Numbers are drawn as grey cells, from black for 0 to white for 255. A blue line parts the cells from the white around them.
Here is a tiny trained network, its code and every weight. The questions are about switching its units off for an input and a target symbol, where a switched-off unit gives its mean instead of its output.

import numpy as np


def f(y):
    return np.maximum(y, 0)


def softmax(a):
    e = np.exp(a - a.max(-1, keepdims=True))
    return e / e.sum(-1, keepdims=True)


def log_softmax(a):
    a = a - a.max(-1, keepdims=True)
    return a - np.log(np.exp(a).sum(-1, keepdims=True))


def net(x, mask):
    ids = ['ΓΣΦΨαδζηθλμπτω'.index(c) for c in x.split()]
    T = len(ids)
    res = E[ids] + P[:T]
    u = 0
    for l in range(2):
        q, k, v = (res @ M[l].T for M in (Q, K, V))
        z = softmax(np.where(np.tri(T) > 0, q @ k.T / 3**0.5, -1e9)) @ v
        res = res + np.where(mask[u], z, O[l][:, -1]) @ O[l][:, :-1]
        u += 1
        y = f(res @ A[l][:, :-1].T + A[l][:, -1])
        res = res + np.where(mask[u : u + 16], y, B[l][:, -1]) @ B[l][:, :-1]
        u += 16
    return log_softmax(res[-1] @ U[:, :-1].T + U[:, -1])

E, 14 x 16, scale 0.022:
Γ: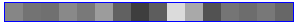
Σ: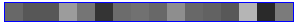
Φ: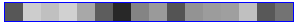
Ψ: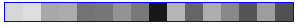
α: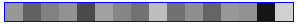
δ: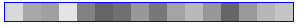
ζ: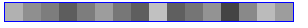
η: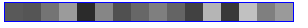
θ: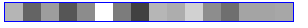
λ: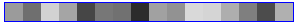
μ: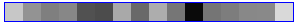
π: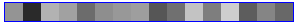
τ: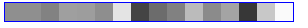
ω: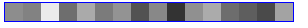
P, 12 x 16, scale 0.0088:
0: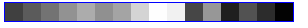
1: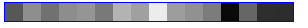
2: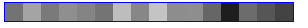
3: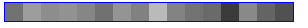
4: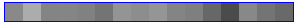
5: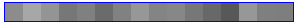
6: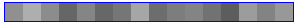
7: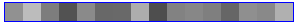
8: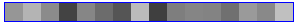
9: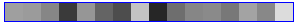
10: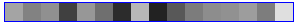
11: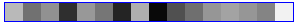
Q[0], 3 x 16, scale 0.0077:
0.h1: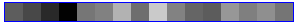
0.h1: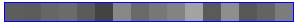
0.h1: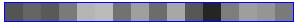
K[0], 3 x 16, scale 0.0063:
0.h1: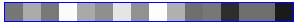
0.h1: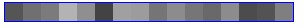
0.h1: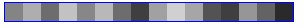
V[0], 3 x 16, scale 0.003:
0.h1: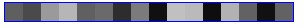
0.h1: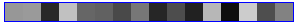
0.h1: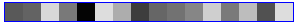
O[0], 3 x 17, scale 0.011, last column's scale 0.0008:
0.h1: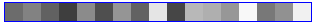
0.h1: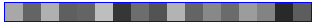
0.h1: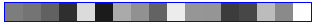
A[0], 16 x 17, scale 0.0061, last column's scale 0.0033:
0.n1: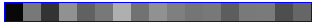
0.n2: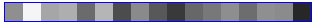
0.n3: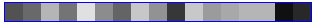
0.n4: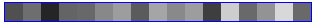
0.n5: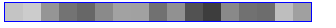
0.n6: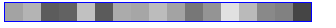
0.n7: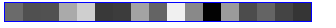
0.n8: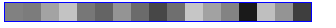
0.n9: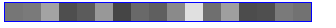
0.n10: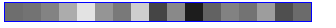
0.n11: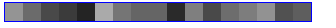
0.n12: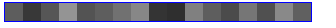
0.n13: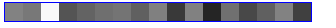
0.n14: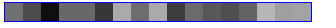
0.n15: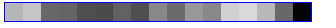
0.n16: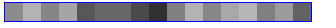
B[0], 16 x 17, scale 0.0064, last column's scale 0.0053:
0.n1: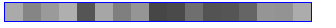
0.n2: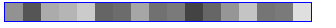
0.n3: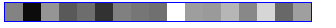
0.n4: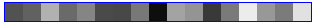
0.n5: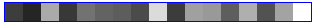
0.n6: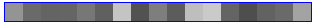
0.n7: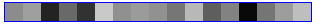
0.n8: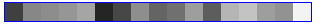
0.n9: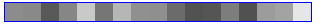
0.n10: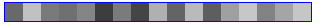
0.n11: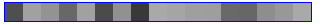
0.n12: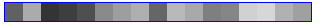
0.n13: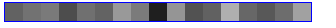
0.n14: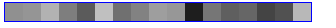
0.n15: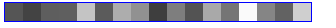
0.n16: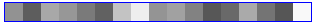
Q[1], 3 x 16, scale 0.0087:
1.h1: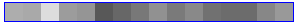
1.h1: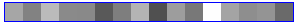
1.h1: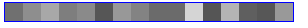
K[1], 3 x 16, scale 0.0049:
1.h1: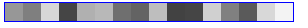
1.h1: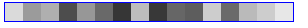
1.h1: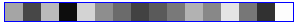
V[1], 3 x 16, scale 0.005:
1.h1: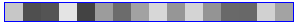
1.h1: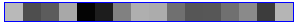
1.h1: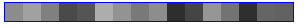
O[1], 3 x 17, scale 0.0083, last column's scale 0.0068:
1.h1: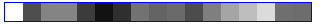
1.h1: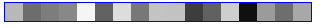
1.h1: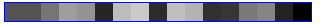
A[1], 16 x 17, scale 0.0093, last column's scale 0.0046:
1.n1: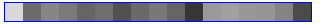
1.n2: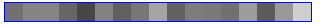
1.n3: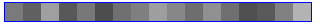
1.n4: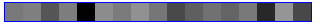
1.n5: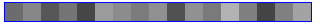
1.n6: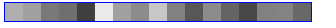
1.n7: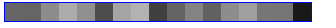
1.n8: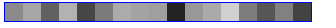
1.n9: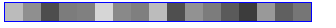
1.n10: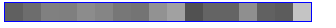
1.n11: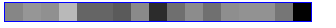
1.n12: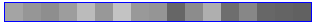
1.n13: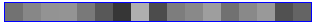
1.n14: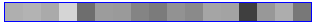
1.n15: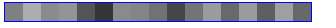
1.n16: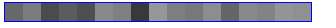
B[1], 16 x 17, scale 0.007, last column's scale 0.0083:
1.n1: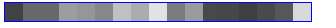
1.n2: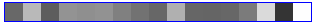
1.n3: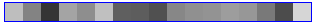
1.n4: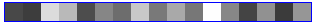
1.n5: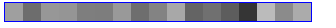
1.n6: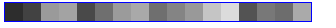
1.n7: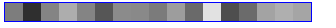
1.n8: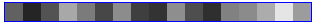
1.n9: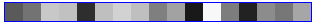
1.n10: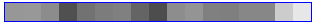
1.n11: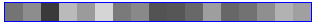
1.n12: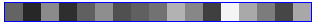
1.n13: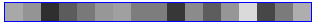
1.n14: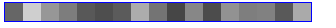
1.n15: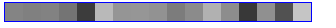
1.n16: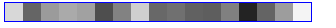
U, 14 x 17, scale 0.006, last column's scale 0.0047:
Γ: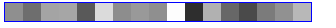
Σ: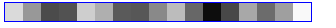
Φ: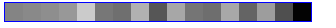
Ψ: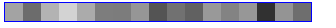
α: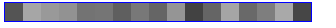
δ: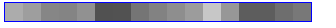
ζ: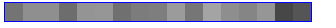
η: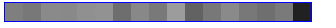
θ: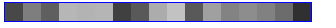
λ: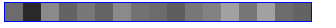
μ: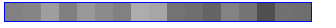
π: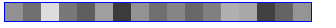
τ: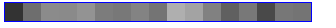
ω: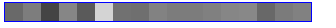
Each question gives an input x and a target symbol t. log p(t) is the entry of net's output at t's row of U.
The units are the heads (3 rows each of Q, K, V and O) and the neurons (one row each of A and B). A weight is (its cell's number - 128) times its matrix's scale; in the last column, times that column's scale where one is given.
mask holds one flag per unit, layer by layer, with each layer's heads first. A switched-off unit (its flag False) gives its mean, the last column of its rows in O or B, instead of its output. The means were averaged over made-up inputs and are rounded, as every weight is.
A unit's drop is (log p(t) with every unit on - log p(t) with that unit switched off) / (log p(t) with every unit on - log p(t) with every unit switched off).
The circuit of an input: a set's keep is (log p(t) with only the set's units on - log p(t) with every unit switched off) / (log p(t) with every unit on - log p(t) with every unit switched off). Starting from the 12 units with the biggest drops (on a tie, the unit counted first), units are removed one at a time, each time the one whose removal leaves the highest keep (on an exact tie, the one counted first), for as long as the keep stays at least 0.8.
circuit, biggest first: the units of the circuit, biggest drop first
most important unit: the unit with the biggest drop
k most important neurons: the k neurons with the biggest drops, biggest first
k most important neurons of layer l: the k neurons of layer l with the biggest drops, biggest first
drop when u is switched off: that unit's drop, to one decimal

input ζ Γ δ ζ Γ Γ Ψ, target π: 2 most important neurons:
[1.n12, 0.n2]
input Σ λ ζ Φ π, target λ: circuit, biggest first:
[1.n8, 0.h1]
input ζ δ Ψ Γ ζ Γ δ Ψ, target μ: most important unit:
1.n1
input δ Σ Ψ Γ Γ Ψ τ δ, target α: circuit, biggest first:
[1.h1, 0.h1, 0.n8, 1.n14]
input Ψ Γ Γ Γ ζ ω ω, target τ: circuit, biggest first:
[1.h1, 0.n13]
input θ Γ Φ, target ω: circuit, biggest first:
[1.h1, 1.n13, 1.n15, 1.n11]
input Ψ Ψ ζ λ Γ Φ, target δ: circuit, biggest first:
[0.h1, 0.n6, 1.h1]
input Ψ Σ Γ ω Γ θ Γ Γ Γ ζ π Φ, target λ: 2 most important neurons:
[0.n6, 1.n8]
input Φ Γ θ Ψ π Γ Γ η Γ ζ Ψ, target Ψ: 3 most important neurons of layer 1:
[1.n7, 1.n11, 1.n13]
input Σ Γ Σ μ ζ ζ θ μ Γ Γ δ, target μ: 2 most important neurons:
[1.n1, 0.n15]
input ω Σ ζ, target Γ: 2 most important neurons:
[1.n9, 0.n4]
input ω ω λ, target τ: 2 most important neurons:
[0.n13, 0.n16]
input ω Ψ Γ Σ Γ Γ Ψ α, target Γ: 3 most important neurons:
[1.n4, 1.n5, 0.n8]
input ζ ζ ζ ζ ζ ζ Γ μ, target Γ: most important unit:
1.n4
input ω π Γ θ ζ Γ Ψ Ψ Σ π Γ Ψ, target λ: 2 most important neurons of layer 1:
[1.n12, 1.n8]
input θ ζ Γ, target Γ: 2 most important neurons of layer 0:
[0.n7, 0.n8]
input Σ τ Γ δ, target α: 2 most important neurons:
[0.n4, 0.n8]
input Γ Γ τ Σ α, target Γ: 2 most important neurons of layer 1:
[1.n4, 1.n5]
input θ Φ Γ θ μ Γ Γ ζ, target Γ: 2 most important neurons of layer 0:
[0.n4, 0.n14]
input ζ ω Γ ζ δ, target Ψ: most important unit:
0.n2
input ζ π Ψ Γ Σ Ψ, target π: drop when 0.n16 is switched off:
0.1
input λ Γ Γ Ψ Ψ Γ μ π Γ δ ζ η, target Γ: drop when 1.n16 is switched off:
0.1
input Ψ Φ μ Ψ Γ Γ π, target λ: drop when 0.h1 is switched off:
0.4
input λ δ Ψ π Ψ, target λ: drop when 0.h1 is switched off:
0.7
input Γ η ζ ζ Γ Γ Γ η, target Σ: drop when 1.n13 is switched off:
0.2
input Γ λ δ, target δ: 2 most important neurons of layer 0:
[0.n8, 0.n6]
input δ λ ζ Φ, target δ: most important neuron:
[0.n3]
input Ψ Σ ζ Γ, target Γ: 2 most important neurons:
[1.n9, 0.n8]
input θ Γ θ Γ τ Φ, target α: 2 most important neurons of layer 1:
[1.n8, 1.n14]
